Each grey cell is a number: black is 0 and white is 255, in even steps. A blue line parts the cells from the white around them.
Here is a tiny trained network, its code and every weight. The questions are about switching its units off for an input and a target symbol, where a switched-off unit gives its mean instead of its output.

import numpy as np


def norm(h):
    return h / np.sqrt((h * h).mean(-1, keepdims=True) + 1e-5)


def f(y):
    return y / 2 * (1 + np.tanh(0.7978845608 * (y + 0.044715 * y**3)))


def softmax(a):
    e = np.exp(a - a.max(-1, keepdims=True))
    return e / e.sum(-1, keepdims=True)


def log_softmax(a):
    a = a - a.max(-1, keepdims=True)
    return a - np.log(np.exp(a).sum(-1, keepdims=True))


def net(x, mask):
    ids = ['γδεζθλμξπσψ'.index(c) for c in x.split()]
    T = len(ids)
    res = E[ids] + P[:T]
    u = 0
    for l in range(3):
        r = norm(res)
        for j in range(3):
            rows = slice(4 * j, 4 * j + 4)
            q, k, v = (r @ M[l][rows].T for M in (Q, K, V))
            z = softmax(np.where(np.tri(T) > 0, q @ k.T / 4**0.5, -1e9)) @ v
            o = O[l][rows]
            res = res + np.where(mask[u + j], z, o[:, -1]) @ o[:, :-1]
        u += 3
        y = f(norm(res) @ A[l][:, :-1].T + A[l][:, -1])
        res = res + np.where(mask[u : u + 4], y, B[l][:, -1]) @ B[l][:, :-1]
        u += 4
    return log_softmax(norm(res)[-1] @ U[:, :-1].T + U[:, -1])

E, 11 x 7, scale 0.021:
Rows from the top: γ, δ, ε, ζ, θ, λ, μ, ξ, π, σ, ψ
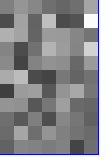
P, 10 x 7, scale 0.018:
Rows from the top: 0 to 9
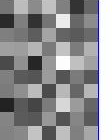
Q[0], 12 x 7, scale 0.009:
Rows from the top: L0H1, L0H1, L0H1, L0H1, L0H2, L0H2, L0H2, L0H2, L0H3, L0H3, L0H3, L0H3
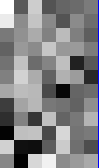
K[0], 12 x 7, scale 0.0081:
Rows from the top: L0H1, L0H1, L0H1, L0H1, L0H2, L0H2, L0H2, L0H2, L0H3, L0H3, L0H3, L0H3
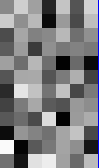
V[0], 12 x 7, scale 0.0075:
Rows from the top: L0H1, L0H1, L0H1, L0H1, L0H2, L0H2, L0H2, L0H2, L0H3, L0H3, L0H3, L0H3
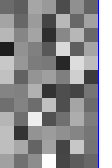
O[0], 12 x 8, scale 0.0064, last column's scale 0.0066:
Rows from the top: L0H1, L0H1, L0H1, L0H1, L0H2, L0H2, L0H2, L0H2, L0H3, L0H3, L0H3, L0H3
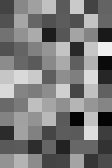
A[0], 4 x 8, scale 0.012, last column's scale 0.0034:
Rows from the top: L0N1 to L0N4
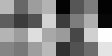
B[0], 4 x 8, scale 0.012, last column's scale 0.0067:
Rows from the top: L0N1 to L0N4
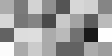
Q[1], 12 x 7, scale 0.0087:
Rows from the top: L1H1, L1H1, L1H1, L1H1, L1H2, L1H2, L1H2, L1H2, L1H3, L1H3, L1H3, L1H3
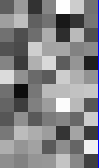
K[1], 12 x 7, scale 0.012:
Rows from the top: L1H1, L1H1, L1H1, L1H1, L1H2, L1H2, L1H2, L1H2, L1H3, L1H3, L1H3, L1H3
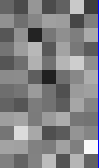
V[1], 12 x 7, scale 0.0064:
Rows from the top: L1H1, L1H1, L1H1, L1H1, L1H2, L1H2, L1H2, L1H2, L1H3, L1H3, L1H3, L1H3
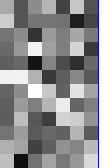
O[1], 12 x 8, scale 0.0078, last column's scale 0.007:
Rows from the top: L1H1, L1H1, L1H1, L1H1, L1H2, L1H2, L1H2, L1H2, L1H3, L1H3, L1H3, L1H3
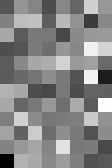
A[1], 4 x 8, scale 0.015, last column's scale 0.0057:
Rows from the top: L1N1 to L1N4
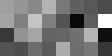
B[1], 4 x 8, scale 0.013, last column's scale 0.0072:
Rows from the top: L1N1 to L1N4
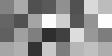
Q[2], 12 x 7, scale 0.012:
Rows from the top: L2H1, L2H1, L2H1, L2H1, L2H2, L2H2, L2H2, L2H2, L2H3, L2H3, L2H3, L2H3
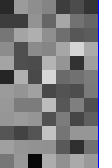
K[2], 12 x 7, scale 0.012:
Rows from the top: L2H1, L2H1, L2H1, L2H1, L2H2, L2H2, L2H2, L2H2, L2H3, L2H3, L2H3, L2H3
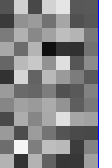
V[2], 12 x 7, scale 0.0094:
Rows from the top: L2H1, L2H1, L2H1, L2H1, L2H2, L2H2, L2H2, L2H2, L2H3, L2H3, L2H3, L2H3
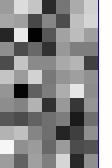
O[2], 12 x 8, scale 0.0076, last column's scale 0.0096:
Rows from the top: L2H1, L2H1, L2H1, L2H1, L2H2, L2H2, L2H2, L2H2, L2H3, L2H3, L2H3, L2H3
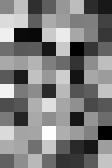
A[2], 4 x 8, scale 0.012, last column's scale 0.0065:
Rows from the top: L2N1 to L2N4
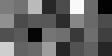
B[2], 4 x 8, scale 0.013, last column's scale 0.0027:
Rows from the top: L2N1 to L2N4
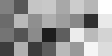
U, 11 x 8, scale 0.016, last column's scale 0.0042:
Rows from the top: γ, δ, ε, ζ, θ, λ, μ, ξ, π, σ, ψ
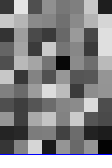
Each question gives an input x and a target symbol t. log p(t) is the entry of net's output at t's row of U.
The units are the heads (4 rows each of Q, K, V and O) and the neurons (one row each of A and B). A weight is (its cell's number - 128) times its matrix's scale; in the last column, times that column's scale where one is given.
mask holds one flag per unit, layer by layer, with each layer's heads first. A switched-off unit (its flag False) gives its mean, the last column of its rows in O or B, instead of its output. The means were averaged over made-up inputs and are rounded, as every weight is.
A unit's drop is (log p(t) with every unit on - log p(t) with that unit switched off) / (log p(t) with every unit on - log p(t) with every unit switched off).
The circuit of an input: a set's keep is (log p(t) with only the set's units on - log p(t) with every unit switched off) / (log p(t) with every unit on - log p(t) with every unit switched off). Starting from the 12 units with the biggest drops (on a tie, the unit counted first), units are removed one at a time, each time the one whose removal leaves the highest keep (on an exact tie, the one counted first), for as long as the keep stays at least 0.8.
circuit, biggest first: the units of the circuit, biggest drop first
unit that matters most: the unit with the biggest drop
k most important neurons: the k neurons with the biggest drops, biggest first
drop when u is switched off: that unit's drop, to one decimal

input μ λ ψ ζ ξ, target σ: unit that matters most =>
L1N2
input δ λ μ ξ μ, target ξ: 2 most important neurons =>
L0N3, L1N2
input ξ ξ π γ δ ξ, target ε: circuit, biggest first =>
L1N2, L0H3
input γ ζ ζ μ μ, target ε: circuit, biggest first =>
L1N2, L2H1
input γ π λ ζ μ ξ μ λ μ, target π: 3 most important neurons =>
L2N1, L1N2, L0N3
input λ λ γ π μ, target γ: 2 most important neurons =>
L0N3, L0N1
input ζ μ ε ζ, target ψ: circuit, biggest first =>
L0N3, L2H3, L0H3
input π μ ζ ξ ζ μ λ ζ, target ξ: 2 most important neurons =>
L0N3, L1N4
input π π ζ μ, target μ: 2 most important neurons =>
L0N3, L0N2
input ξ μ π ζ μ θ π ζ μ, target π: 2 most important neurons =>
L1N2, L2N1
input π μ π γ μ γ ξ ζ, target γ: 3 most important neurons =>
L0N1, L1N2, L0N4
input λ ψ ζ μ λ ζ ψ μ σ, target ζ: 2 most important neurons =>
L2N4, L0N4
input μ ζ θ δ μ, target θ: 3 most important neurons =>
L0N4, L0N2, L1N2
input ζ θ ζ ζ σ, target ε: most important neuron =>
L0N2
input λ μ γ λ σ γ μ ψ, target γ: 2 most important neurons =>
L1N4, L0N1
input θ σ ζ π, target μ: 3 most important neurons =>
L0N3, L1N2, L0N2
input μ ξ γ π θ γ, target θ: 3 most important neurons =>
L0N1, L0N4, L0N3
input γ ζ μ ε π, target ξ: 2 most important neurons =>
L1N2, L0N3
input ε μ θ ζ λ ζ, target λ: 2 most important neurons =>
L0N2, L1N2
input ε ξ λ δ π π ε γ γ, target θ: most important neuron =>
L0N1
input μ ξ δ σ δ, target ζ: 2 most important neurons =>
L0N4, L0N2
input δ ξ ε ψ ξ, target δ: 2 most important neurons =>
L1N2, L0N2
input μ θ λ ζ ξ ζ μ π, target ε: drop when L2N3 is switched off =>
0.1
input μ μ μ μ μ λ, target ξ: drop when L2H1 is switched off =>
0.2
